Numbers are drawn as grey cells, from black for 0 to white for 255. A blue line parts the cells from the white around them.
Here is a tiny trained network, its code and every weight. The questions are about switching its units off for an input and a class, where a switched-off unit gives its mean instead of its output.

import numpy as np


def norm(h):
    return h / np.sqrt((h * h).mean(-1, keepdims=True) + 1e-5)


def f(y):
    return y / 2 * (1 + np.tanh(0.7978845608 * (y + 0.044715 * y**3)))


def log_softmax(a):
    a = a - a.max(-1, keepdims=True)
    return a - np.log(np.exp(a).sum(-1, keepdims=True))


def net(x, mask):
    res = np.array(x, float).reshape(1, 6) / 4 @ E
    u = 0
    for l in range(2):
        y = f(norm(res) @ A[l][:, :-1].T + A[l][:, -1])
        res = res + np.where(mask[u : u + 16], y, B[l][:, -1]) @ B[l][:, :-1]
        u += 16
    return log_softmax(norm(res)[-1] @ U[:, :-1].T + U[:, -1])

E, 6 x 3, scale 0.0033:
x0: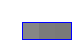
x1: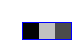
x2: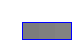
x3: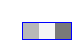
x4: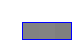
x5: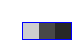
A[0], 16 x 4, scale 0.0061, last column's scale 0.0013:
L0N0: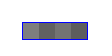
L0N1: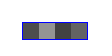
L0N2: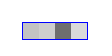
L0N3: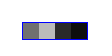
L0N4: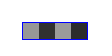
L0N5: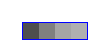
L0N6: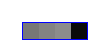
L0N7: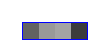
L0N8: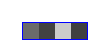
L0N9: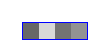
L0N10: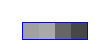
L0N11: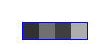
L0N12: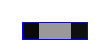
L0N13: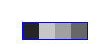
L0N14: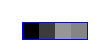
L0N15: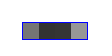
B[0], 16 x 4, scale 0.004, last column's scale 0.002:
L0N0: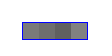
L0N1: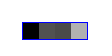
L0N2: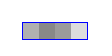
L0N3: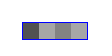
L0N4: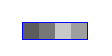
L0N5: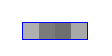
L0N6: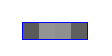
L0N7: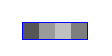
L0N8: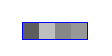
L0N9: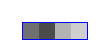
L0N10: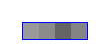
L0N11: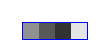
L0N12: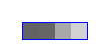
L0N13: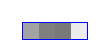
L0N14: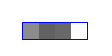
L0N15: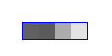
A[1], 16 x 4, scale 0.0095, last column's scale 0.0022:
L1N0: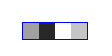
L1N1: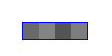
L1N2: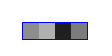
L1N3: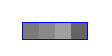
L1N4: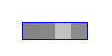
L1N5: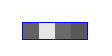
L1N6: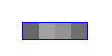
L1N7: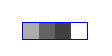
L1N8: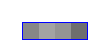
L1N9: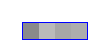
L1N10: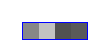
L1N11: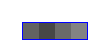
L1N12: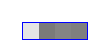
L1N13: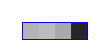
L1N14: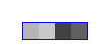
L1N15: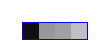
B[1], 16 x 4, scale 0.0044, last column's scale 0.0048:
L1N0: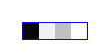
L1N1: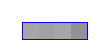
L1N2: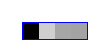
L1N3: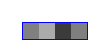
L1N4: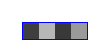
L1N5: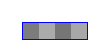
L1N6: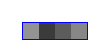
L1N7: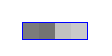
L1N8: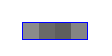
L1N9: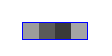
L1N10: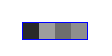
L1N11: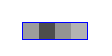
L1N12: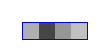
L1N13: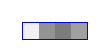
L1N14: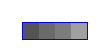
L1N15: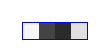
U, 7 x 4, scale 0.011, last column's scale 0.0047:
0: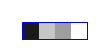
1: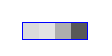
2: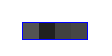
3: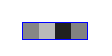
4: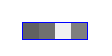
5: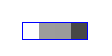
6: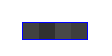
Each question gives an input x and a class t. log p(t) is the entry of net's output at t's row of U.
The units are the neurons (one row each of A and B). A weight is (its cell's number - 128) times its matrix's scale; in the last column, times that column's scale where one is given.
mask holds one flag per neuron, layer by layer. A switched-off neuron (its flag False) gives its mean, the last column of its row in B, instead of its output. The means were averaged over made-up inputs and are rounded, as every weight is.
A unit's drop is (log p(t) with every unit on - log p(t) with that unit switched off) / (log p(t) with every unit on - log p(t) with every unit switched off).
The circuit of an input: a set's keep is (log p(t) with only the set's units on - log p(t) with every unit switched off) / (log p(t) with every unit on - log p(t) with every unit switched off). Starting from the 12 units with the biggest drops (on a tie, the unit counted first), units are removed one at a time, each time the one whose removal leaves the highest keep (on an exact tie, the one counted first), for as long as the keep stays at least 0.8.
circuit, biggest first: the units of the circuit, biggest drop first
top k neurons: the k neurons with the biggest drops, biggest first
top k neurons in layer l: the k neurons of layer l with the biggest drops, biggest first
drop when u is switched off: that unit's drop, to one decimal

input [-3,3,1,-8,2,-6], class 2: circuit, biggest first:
L1N15
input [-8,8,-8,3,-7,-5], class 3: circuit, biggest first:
L1N15, L1N0
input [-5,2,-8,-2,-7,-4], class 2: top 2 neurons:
L1N15, L0N12
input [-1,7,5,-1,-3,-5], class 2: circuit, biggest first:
L1N15, L1N0
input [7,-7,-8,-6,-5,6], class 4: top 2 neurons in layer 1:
L1N0, L1N15
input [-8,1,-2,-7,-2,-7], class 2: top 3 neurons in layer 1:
L1N15, L1N2, L1N7
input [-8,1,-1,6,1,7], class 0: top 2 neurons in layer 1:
L1N2, L1N15
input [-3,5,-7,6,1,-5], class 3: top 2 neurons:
L1N15, L1N0
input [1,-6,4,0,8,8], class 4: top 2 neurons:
L1N15, L1N7
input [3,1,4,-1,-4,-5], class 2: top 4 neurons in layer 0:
L0N2, L0N15, L0N8, L0N4
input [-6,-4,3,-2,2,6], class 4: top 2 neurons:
L1N0, L1N15
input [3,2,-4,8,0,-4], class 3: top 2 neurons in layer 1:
L1N9, L1N0
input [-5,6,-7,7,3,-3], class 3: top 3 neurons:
L1N15, L1N0, L0N9
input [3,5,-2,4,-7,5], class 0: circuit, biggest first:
L1N2
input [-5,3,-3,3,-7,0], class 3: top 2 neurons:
L0N9, L1N15
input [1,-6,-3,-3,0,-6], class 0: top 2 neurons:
L1N0, L1N4
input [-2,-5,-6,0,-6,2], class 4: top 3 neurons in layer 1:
L1N0, L1N15, L1N12
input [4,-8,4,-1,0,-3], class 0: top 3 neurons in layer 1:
L1N0, L1N15, L1N4
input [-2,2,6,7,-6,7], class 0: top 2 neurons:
L1N2, L1N15
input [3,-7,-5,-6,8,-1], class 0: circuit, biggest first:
L1N0
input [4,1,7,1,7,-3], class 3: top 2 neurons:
L1N15, L0N15
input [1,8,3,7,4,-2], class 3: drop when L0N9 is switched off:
0.2
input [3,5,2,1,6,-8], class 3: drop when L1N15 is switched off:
0.5
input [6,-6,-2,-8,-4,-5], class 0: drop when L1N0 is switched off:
0.6
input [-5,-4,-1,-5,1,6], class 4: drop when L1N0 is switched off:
0.2
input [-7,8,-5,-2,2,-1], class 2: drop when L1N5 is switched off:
0.0
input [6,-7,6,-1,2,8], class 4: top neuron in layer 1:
L1N15
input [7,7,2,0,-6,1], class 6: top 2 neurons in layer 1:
L1N0, L1N15
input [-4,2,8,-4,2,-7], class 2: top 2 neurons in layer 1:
L1N15, L1N2
